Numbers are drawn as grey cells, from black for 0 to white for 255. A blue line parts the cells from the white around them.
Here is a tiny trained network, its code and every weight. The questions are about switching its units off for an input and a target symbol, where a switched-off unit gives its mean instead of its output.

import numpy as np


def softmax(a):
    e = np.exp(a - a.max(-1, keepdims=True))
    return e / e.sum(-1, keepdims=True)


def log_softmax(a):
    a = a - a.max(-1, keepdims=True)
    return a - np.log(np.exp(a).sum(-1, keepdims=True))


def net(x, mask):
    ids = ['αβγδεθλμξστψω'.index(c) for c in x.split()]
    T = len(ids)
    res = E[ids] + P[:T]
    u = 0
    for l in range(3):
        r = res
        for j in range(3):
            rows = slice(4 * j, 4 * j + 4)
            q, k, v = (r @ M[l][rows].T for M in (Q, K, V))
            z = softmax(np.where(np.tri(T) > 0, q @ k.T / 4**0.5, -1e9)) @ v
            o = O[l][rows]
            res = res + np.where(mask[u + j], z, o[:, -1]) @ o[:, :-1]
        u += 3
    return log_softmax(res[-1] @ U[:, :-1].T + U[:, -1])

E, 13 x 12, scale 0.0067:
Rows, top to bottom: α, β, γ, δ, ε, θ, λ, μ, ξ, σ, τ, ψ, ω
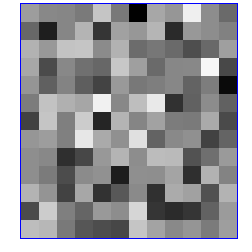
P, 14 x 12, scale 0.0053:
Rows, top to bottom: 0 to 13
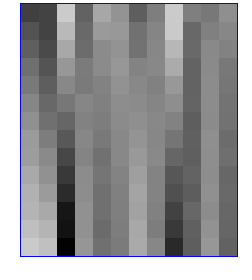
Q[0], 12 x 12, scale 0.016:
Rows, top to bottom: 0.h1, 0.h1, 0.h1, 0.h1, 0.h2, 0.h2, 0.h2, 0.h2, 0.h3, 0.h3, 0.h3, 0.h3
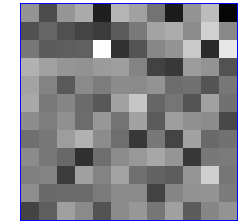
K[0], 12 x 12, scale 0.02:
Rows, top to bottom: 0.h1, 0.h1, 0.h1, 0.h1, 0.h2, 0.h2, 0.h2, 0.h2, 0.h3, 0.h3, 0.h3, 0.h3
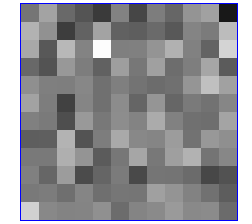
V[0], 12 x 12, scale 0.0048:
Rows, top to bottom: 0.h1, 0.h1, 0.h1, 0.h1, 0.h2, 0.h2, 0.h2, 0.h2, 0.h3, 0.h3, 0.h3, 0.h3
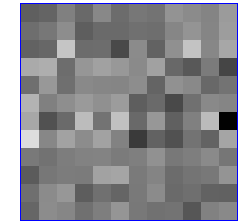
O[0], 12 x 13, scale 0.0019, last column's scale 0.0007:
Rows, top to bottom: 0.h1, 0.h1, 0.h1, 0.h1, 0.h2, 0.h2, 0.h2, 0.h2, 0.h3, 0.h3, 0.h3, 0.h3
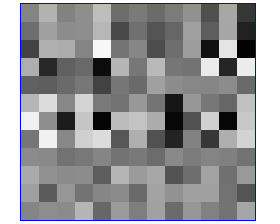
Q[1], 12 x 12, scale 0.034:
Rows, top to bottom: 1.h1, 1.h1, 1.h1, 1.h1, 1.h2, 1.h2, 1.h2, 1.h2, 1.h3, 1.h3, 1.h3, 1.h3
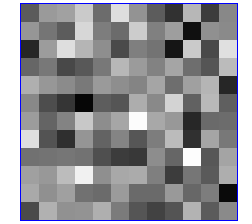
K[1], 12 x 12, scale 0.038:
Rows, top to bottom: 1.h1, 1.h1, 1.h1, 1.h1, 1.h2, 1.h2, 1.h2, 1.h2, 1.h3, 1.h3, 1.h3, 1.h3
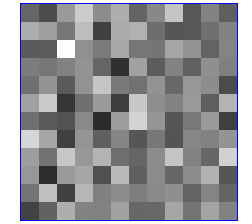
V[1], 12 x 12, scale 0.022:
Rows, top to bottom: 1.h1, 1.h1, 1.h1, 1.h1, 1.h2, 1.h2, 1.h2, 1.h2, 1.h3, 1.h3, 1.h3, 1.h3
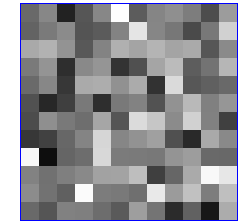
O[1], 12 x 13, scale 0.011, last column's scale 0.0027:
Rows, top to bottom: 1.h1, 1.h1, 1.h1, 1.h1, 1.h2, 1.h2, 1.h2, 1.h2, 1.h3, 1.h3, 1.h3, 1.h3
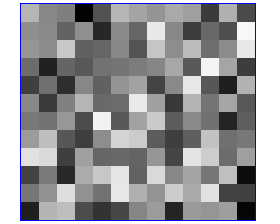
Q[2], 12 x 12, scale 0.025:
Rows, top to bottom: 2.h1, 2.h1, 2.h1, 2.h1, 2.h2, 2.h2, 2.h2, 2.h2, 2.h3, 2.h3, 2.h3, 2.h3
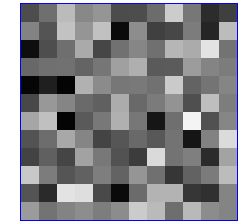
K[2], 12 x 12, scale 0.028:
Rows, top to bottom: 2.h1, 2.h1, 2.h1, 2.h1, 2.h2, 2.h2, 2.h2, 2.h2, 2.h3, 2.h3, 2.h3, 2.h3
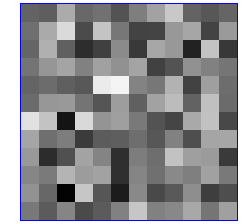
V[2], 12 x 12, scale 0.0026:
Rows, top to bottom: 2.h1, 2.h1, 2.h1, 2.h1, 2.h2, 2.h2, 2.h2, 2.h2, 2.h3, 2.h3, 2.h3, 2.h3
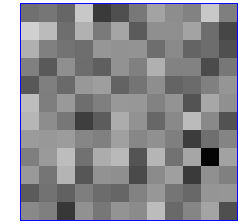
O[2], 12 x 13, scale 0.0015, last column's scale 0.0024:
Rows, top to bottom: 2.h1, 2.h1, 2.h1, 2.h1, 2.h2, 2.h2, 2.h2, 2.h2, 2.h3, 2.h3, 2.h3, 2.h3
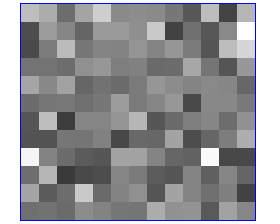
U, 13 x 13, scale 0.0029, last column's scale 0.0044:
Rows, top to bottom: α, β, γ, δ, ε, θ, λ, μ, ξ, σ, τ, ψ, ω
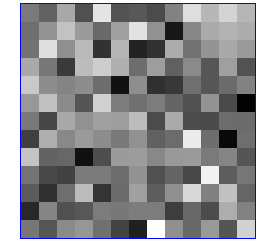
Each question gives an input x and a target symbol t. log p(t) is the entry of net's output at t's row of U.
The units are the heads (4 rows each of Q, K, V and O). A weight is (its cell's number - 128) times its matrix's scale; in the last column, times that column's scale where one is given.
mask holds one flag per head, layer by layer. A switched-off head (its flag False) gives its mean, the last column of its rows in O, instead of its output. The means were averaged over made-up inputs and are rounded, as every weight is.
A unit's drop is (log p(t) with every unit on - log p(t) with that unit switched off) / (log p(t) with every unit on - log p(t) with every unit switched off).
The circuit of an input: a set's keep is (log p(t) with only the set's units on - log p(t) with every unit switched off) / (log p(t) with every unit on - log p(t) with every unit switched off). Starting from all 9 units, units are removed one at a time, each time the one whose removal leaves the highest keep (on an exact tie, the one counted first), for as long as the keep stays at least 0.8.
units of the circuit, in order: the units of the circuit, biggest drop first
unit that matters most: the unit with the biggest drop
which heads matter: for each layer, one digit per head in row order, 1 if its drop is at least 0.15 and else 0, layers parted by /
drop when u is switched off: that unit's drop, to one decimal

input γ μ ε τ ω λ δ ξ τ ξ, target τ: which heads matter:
000 / 010 / 000
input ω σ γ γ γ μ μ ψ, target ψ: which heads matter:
000 / 001 / 000
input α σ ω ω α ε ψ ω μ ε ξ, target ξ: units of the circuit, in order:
(1.h1 0.h2)
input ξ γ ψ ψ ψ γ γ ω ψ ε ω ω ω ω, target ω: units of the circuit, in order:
(1.h2 1.h1)
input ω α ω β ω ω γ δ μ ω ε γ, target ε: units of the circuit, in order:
(1.h3 0.h1)
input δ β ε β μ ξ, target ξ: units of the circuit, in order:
(1.h1)
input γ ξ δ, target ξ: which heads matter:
000 / 100 / 000
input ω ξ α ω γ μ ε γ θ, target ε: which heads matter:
000 / 001 / 000
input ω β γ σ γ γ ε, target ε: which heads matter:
010 / 001 / 000
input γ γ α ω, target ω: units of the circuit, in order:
(1.h1 1.h2)
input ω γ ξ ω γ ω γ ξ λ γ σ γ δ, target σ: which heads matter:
000 / 100 / 000
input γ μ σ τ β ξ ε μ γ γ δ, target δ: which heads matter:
010 / 001 / 000
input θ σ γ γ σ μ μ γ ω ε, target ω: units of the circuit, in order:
(1.h2 1.h1)
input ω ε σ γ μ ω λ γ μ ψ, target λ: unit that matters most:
1.h3
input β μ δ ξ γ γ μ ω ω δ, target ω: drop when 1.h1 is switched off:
0.3
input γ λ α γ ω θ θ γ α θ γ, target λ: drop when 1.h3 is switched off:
1.0
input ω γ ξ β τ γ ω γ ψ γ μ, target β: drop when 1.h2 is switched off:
0.5
